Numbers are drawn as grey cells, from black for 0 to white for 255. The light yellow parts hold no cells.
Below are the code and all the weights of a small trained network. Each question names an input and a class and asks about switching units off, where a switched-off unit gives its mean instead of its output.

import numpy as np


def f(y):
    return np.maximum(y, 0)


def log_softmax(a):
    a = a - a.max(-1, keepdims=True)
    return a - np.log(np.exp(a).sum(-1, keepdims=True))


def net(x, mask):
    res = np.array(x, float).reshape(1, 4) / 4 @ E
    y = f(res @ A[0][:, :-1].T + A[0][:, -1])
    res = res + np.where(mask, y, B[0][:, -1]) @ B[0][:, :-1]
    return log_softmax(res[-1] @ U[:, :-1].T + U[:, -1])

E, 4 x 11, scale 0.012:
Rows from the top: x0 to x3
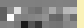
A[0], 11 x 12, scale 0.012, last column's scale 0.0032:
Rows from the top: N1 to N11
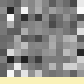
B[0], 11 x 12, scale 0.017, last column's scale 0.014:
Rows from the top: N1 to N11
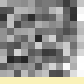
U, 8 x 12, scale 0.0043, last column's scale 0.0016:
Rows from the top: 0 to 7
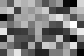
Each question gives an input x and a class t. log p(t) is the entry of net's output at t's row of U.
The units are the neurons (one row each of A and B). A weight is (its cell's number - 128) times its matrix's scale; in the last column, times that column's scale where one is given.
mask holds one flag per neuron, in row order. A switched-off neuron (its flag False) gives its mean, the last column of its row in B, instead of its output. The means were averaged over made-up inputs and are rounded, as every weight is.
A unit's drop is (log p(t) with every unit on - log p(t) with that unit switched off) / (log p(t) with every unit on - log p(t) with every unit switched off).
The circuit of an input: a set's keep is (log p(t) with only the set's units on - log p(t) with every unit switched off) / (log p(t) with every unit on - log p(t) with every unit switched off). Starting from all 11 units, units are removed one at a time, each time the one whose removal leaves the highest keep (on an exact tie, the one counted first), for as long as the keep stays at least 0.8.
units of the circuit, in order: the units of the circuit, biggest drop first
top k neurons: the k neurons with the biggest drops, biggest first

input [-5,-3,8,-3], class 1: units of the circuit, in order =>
N11
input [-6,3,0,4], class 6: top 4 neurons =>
N2; N6; N9; N10
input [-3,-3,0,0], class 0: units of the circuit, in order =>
N11; N10
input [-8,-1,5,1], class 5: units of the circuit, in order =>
N3; N10
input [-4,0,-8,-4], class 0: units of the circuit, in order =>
N10; N5
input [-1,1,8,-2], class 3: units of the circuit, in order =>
N11; N8
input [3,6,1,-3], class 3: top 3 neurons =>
N3; N8; N11
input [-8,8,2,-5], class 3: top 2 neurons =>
N11; N8
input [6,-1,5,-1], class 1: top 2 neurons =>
N11; N10
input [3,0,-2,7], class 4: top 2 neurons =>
N9; N10
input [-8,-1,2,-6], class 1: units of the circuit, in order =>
N11; N10
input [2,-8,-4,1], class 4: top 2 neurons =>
N9; N3
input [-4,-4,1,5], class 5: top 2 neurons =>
N3; N11
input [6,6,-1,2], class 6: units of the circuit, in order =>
N6
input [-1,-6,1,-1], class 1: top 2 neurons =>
N2; N3
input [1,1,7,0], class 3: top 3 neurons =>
N11; N8; N2
